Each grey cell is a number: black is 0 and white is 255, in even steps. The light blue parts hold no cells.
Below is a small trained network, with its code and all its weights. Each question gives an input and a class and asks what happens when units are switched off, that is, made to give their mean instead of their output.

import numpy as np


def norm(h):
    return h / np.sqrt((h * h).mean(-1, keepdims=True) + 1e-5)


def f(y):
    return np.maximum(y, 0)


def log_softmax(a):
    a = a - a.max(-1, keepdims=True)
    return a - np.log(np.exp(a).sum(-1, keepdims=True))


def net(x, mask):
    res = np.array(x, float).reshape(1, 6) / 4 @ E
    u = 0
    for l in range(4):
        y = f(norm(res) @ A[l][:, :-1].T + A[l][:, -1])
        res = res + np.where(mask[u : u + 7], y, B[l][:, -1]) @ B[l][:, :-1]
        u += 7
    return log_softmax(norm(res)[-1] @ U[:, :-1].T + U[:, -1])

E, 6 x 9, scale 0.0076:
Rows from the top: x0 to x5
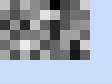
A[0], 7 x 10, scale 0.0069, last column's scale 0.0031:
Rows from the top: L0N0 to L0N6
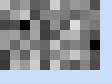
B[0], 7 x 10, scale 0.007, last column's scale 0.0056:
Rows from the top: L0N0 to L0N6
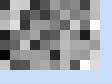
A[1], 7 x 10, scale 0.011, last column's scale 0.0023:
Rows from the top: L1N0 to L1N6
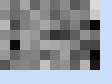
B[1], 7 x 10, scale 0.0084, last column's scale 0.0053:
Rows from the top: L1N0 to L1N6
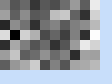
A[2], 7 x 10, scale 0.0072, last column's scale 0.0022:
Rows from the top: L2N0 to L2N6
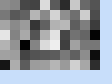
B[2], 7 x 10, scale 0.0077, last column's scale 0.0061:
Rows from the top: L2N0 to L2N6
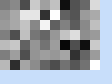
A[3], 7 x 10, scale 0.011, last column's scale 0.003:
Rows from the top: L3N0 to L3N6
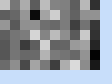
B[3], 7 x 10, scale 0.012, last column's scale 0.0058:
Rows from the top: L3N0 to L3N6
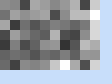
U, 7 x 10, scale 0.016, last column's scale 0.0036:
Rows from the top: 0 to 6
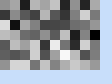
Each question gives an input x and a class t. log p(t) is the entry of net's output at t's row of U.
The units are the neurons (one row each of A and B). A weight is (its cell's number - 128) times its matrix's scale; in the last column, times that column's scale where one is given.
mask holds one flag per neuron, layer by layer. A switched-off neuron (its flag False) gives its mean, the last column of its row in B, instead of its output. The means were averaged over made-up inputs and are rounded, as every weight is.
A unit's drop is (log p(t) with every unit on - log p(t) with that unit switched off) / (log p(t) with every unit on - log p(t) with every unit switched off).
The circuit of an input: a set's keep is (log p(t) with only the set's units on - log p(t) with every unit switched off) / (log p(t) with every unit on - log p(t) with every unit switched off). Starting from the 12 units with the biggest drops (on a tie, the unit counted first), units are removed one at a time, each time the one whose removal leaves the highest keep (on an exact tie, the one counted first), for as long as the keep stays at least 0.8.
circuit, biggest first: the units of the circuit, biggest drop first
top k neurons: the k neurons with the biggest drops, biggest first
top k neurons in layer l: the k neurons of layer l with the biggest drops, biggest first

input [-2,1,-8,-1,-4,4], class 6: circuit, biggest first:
(L3N1)
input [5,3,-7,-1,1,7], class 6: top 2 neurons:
(L3N1 L2N6)
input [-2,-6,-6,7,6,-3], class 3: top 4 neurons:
(L1N5 L0N2 L0N5 L3N1)
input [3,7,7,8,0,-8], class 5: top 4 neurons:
(L3N6 L0N5 L0N3 L1N1)
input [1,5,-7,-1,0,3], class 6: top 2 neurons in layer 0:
(L0N0 L0N1)
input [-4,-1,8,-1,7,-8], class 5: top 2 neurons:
(L3N6 L0N5)
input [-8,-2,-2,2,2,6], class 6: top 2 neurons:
(L3N1 L0N1)
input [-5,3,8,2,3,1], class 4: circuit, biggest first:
(L0N6 L3N3)
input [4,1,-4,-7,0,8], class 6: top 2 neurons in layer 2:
(L2N6 L2N3)
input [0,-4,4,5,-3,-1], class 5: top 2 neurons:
(L3N6 L0N3)
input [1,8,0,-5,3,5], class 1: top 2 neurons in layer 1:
(L1N0 L1N4)
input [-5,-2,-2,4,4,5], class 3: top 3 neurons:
(L0N1 L1N5 L2N5)
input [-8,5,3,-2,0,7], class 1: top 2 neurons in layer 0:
(L0N2 L0N5)
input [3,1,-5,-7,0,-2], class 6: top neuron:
(L0N0)
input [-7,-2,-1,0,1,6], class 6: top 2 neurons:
(L3N1 L0N1)
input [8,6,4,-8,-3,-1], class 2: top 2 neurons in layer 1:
(L1N3 L1N1)
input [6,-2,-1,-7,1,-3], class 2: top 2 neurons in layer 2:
(L2N0 L2N5)
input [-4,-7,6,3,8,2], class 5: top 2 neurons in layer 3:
(L3N6 L3N4)
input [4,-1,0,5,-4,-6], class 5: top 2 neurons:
(L0N3 L3N6)
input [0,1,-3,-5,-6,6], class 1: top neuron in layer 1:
(L1N4)
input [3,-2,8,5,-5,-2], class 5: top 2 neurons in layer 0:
(L0N3 L0N5)
